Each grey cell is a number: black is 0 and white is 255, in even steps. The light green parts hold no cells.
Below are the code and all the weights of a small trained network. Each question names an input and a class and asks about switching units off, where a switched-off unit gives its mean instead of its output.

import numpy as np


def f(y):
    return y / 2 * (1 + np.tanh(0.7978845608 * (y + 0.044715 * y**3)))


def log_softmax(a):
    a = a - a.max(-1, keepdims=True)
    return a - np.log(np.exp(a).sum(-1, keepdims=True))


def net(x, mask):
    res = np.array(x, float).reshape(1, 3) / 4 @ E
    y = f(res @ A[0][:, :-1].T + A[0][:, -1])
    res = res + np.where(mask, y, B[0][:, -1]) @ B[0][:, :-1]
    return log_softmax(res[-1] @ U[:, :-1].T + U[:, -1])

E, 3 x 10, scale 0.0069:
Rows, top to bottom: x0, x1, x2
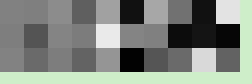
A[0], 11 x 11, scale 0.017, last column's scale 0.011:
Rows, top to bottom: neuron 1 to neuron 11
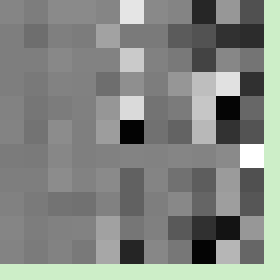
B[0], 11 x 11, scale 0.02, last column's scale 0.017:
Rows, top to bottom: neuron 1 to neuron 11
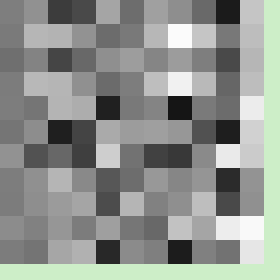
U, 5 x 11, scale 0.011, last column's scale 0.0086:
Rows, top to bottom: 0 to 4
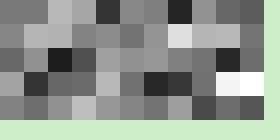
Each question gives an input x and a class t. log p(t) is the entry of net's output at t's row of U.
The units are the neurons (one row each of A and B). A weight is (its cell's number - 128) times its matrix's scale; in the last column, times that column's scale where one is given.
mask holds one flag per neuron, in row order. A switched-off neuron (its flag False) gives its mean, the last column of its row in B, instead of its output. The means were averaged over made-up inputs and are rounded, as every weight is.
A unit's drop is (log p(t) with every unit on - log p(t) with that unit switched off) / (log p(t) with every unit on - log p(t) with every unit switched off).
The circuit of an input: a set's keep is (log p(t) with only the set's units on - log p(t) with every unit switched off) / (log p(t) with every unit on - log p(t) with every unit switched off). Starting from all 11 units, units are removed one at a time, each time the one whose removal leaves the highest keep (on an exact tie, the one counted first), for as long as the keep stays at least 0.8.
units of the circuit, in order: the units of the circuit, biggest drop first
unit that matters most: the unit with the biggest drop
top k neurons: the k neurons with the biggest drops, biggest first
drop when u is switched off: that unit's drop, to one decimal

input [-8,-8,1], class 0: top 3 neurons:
[neuron 5; neuron 10; neuron 2]
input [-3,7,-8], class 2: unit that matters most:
neuron 1
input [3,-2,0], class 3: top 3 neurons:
[neuron 5; neuron 2; neuron 4]
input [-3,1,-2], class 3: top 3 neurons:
[neuron 11; neuron 4; neuron 2]
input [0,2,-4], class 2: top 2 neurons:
[neuron 1; neuron 3]
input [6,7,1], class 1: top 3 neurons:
[neuron 10; neuron 2; neuron 5]
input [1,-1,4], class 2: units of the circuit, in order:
[neuron 10; neuron 5]
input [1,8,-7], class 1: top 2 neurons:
[neuron 10; neuron 2]
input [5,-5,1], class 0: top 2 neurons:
[neuron 10; neuron 2]
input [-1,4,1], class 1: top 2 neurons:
[neuron 2; neuron 11]
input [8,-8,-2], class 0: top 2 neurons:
[neuron 11; neuron 10]
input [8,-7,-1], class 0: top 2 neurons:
[neuron 11; neuron 10]
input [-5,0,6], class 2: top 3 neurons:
[neuron 6; neuron 11; neuron 10]
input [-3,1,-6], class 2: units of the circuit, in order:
[neuron 1]
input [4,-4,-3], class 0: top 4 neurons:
[neuron 10; neuron 2; neuron 6; neuron 11]
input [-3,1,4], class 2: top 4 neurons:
[neuron 6; neuron 11; neuron 10; neuron 7]
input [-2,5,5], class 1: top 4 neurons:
[neuron 10; neuron 2; neuron 1; neuron 3]
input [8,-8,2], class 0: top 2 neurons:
[neuron 11; neuron 10]
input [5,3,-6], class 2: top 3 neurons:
[neuron 1; neuron 5; neuron 3]
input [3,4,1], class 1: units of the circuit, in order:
[neuron 10]
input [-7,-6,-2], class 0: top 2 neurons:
[neuron 5; neuron 10]
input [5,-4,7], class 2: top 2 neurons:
[neuron 6; neuron 5]
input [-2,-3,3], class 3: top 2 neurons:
[neuron 2; neuron 1]
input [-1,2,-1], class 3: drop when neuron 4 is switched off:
0.1
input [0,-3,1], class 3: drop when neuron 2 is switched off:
0.7
